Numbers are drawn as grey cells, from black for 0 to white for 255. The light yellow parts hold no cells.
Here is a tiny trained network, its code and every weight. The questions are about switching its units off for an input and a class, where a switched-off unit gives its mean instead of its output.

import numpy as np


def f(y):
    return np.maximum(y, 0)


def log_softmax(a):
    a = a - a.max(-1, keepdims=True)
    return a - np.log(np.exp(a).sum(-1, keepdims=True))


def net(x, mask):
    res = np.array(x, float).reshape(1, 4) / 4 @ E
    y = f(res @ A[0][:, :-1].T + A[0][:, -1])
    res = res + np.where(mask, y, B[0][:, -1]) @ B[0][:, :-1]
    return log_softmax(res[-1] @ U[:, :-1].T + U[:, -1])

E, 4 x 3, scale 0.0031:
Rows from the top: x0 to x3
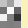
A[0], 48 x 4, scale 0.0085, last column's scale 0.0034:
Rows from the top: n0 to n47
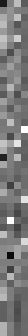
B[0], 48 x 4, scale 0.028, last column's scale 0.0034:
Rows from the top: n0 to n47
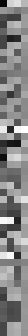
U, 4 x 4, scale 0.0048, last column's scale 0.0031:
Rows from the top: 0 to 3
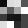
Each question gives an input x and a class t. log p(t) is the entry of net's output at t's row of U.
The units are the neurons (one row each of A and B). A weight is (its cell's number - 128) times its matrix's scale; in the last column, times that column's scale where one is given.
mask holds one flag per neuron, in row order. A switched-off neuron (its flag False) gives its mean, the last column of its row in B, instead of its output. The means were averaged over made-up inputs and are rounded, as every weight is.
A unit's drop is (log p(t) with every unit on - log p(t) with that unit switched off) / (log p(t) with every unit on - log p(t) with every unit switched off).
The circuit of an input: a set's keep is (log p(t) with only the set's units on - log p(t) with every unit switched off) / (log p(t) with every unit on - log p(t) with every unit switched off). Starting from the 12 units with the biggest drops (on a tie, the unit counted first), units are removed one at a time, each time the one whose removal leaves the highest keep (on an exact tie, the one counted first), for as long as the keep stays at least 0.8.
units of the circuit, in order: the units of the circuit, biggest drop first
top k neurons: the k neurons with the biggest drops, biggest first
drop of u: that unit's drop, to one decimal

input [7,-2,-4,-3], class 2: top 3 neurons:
[n20, n5, n2]
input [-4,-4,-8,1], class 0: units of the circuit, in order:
[n0]
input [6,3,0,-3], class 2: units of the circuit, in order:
[n20, n5]
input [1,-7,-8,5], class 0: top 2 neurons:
[n0, n22]
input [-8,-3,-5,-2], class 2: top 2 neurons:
[n32, n30]
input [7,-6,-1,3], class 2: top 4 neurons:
[n20, n5, n2, n31]
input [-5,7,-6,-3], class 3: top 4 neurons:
[n31, n39, n17, n12]
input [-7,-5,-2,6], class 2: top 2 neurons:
[n32, n30]
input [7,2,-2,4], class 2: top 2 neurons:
[n20, n5]
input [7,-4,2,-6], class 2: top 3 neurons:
[n20, n5, n2]
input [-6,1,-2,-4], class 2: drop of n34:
0.0
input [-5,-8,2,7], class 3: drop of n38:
0.1
